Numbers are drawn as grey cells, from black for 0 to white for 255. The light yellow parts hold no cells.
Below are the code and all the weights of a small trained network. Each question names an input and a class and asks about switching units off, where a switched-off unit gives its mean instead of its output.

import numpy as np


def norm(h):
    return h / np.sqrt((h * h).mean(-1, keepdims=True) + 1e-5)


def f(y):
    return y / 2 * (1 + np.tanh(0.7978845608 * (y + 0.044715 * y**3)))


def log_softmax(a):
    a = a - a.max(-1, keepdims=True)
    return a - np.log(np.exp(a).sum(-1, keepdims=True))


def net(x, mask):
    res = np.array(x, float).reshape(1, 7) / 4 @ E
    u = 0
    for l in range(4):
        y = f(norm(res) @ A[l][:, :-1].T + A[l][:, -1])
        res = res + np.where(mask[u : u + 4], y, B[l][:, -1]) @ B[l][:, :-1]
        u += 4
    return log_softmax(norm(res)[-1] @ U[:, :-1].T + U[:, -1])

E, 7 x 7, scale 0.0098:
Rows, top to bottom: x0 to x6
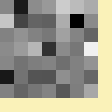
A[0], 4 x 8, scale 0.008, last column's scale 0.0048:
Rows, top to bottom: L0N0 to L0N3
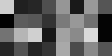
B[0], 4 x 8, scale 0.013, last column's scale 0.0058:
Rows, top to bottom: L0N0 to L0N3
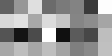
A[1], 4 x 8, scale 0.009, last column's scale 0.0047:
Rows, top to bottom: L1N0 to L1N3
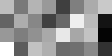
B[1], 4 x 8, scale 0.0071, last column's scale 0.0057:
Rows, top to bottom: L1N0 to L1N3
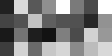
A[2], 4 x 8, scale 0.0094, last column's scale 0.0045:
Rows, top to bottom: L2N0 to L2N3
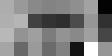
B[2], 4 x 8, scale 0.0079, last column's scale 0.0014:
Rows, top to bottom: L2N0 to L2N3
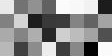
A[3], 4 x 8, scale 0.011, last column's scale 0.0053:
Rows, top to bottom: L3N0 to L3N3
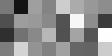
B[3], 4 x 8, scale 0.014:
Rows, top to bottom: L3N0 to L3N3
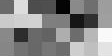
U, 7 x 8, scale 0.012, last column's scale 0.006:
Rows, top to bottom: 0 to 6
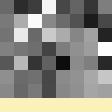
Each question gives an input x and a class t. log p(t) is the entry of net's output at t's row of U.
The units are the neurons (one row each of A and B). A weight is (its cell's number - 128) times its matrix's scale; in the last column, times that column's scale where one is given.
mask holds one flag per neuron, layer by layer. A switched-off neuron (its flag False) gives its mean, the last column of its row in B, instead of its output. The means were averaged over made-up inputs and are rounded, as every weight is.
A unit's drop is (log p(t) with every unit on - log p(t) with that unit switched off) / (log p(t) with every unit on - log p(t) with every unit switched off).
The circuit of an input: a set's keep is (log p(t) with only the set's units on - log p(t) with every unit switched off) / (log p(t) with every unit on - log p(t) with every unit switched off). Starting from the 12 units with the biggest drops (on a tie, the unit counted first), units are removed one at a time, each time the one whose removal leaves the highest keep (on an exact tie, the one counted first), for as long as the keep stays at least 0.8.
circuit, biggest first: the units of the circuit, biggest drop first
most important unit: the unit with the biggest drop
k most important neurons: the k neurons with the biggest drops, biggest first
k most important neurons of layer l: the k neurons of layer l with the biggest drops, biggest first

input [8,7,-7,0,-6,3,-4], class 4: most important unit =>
L3N0
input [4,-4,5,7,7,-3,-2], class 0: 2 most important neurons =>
[L0N2, L3N3]
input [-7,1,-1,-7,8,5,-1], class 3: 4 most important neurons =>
[L0N2, L3N1, L2N3, L3N2]
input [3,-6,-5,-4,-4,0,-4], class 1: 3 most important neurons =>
[L3N1, L0N2, L3N3]
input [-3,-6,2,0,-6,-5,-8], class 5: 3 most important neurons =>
[L3N3, L0N0, L3N2]
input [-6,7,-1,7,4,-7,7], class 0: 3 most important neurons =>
[L2N3, L0N2, L0N3]
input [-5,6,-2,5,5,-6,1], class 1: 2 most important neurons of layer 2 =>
[L2N3, L2N1]
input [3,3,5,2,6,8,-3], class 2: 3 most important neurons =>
[L0N3, L0N1, L3N2]
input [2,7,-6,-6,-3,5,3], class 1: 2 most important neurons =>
[L0N0, L0N2]
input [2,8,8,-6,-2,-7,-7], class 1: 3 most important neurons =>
[L3N2, L0N0, L0N2]
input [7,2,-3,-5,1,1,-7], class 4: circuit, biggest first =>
[L3N0, L0N2]
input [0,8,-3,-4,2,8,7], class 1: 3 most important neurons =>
[L0N0, L3N2, L0N3]
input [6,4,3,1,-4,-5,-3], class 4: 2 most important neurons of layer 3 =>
[L3N0, L3N2]
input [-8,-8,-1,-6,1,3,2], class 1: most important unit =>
L3N1
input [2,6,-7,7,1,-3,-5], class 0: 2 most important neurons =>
[L0N2, L2N3]
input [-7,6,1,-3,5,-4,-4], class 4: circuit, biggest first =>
[L3N2, L3N3, L3N1]
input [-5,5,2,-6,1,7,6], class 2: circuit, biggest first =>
[L0N3, L0N2]
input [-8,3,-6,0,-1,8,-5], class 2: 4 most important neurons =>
[L0N3, L0N1, L3N2, L3N0]
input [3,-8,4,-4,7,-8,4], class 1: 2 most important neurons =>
[L3N1, L0N1]
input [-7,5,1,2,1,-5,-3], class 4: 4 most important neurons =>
[L3N2, L0N3, L3N3, L0N1]
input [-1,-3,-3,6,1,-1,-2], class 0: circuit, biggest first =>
[L0N2]
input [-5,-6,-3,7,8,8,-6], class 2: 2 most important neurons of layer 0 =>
[L0N1, L0N0]
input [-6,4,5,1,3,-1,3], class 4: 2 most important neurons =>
[L3N2, L2N1]
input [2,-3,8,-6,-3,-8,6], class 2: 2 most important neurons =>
[L0N2, L1N3]
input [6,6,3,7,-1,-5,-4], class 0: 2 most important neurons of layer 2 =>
[L2N3, L2N0]
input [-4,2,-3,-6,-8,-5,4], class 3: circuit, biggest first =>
[L0N2, L3N3, L2N3]
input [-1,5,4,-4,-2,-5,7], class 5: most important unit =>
L3N1
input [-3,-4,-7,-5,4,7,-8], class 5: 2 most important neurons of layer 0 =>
[L0N2, L0N0]
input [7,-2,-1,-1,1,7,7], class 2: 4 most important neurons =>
[L0N1, L0N3, L3N2, L3N3]
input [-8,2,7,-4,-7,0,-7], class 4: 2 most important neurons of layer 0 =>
[L0N2, L0N0]
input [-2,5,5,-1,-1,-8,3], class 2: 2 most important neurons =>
[L3N2, L1N3]
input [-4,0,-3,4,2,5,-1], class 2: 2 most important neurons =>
[L0N1, L0N3]
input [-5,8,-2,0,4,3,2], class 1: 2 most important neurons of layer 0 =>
[L0N0, L0N3]
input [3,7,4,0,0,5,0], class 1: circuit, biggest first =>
[L0N0]
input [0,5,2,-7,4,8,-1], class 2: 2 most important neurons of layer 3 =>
[L3N2, L3N3]
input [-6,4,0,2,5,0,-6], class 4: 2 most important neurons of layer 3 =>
[L3N2, L3N1]
